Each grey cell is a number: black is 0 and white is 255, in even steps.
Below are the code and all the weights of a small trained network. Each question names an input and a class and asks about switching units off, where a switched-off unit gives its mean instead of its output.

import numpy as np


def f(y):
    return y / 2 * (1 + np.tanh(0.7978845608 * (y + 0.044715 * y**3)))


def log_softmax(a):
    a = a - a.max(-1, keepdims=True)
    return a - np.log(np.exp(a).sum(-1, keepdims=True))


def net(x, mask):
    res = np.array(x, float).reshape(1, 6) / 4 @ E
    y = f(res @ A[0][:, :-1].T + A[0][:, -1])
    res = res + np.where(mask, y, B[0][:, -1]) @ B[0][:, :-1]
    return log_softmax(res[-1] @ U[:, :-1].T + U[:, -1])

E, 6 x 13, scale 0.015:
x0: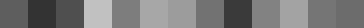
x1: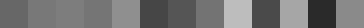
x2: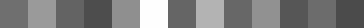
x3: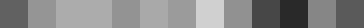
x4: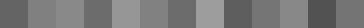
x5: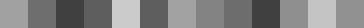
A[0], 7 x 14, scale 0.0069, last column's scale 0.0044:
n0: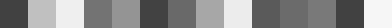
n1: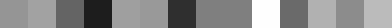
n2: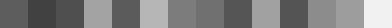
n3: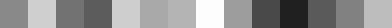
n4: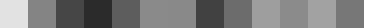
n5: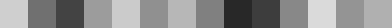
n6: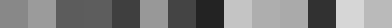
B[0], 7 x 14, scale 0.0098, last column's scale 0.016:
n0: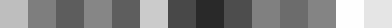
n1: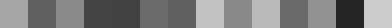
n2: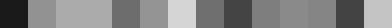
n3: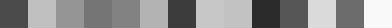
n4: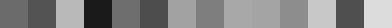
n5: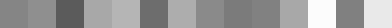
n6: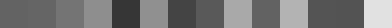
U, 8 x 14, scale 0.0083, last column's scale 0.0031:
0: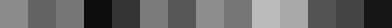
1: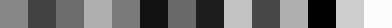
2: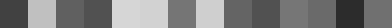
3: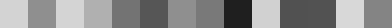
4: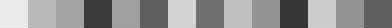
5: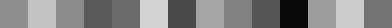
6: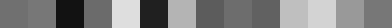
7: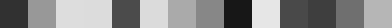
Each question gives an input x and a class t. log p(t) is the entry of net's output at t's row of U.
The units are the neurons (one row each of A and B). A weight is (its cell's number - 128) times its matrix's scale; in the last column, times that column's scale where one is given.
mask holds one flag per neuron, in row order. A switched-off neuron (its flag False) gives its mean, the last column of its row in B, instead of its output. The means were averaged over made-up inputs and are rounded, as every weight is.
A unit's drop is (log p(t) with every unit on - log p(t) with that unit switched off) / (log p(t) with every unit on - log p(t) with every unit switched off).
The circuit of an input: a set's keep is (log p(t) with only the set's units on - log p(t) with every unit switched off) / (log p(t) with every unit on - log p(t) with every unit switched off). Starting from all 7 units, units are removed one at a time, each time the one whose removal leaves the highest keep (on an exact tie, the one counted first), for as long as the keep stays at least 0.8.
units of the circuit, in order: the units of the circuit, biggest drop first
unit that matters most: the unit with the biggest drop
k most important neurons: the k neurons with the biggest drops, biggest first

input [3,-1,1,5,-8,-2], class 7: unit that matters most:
n2
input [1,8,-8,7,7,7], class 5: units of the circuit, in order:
n0, n3
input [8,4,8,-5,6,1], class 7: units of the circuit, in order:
n2, n3
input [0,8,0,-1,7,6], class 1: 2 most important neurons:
n5, n4
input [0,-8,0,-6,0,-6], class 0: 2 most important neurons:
n1, n4
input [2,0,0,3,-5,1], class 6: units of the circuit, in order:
n3, n1
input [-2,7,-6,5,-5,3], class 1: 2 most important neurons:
n3, n1
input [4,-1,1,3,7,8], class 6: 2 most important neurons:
n5, n1
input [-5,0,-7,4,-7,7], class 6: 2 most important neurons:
n5, n1
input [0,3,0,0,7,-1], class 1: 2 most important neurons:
n3, n1
